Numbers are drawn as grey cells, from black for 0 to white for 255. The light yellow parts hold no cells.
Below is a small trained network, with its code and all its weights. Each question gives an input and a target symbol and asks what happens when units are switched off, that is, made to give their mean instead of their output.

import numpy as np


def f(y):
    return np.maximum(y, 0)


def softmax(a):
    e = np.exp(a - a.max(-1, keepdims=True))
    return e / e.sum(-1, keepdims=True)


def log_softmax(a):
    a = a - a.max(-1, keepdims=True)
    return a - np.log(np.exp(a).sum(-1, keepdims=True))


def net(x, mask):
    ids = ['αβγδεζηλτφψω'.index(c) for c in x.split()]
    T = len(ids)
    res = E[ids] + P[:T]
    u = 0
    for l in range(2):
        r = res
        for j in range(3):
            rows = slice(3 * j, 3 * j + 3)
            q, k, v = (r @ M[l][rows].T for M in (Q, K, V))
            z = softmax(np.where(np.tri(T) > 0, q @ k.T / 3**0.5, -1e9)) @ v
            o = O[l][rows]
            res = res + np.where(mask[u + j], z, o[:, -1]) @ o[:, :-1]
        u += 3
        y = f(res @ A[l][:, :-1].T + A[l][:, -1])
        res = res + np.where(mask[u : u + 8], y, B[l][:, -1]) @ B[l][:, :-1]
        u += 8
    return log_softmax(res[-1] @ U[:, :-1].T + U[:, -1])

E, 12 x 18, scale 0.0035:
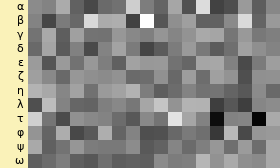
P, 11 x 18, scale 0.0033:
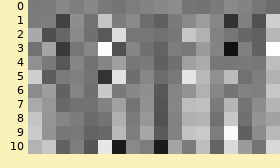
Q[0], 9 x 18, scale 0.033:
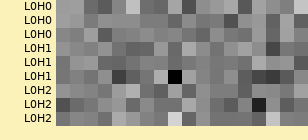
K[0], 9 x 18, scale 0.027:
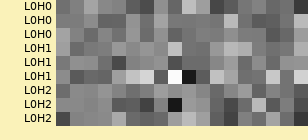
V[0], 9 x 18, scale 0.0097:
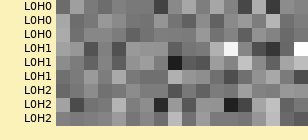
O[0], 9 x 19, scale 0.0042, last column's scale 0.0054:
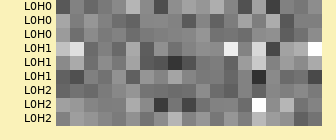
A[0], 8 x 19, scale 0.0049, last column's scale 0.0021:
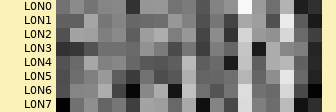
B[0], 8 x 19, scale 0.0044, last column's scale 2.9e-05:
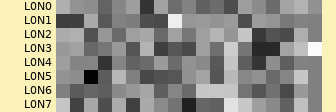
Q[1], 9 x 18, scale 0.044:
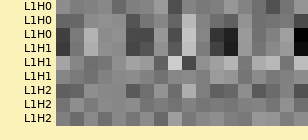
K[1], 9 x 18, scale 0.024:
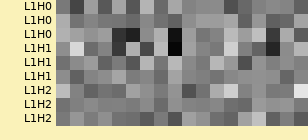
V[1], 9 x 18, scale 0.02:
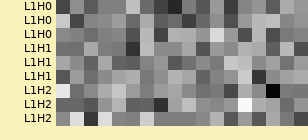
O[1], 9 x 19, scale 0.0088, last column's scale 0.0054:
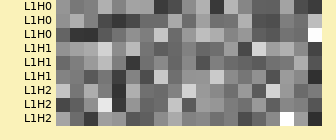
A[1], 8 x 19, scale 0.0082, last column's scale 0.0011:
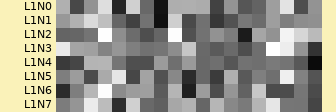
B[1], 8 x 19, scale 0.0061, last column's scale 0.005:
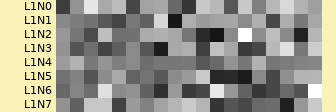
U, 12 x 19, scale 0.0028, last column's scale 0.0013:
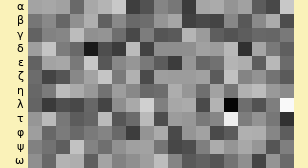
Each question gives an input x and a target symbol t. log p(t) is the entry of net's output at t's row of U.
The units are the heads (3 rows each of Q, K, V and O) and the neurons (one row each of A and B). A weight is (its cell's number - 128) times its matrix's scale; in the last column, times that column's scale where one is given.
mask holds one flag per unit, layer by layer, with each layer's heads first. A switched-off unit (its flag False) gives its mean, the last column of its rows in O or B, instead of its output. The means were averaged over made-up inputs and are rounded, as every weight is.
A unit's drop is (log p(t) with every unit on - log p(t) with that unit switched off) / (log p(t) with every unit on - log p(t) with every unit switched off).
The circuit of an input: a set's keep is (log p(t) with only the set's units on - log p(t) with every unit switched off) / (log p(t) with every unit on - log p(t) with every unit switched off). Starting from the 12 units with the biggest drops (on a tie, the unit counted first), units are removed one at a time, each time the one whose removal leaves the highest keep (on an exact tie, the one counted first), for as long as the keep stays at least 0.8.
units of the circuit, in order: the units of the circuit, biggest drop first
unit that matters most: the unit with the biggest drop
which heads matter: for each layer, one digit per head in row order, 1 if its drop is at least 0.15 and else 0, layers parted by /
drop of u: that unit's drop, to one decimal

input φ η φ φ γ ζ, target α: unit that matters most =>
L0H1
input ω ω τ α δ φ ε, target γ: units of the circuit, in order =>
L1H2, L1N6, L1H0
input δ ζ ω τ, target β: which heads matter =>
000 / 101
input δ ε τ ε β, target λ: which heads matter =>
000 / 110
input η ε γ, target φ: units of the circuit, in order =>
L1H2, L1N3, L1H0
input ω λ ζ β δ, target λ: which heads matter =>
000 / 010
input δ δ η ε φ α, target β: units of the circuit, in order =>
L1H2, L1N5, L1H0
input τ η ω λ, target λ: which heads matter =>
010 / 110
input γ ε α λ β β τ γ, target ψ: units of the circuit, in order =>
L1H2, L1N2, L1H1
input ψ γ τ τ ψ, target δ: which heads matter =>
110 / 100
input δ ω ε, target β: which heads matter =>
010 / 101
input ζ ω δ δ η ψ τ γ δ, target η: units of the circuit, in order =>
L1N0, L1H2, L1H0
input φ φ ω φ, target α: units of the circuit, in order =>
L1H2, L1H0
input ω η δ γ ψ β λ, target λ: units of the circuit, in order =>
L1H0
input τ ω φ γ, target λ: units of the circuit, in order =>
L0H1, L1H0, L1H1
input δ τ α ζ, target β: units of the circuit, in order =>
L1H2, L1N5, L1H0, L0H1
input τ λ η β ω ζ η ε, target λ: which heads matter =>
000 / 010
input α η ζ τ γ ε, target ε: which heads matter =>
010 / 101
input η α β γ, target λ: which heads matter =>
000 / 100
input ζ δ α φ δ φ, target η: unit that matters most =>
L1N0
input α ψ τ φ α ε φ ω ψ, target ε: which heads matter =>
010 / 101
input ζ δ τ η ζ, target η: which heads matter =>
010 / 101
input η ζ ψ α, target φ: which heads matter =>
000 / 101
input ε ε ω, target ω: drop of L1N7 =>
0.7
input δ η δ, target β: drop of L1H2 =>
0.7
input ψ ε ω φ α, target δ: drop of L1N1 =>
0.9
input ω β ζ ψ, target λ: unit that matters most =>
L1H1
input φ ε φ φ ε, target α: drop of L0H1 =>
0.3
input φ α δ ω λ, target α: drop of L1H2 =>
0.5
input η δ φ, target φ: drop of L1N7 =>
0.0
